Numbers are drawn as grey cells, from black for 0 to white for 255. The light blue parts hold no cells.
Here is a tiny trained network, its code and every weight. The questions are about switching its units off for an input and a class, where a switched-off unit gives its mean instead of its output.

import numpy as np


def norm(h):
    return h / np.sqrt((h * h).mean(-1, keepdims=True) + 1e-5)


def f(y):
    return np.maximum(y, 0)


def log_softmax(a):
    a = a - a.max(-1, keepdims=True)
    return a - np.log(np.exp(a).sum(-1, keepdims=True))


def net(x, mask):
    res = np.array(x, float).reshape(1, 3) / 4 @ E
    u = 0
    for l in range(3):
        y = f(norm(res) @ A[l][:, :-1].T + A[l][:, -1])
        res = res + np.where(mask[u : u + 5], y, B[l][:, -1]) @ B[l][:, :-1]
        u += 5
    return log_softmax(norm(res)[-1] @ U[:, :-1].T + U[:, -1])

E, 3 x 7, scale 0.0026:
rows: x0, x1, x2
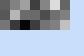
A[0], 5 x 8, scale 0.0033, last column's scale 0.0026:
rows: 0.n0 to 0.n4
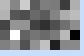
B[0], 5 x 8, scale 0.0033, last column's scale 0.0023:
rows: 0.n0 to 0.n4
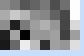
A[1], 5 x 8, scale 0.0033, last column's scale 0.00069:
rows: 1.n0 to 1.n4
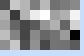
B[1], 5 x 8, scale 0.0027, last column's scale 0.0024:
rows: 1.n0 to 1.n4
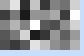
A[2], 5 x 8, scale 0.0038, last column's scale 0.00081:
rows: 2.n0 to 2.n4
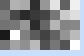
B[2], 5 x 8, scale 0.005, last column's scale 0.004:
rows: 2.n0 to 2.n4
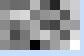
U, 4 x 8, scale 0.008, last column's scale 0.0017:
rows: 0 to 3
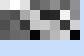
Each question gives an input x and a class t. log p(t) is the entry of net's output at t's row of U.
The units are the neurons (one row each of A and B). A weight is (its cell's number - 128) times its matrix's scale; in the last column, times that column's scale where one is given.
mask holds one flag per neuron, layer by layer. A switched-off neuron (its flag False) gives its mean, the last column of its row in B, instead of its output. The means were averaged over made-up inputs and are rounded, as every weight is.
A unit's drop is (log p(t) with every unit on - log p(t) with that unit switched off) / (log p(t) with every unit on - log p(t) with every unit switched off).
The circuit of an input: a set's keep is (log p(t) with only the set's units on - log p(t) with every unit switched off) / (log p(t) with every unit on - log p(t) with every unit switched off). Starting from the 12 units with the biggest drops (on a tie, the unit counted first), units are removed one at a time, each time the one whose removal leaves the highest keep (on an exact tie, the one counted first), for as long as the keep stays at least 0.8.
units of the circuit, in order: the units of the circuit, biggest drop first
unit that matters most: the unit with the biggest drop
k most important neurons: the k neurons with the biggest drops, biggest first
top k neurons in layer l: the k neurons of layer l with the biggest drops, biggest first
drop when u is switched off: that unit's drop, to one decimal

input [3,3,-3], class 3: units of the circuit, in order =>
(2.n4 2.n1)
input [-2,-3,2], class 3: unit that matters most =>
0.n1
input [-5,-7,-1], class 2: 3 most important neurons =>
(1.n1 2.n0 2.n2)
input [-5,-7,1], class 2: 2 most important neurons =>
(1.n1 2.n0)
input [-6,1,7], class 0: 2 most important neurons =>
(2.n1 2.n0)
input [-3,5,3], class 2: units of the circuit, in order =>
(2.n0 2.n3)
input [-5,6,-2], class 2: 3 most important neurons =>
(0.n3 2.n3 2.n0)
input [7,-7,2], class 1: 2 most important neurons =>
(2.n0 0.n2)
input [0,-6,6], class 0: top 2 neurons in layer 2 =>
(2.n1 2.n3)
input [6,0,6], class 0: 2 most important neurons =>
(2.n1 0.n4)
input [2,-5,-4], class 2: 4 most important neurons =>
(1.n1 0.n1 2.n1 0.n4)
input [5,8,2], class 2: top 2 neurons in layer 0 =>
(0.n3 0.n4)
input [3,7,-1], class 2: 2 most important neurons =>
(0.n3 2.n3)
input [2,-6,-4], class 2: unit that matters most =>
1.n1
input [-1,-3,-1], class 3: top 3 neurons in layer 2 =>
(2.n3 2.n1 2.n0)
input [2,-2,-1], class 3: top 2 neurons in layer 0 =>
(0.n4 0.n1)
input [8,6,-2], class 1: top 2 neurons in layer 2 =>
(2.n0 2.n2)
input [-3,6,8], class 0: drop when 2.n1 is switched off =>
1.2
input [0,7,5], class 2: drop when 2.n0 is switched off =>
-0.1
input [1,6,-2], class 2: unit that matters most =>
0.n3
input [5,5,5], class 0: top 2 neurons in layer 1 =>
(1.n1 1.n2)
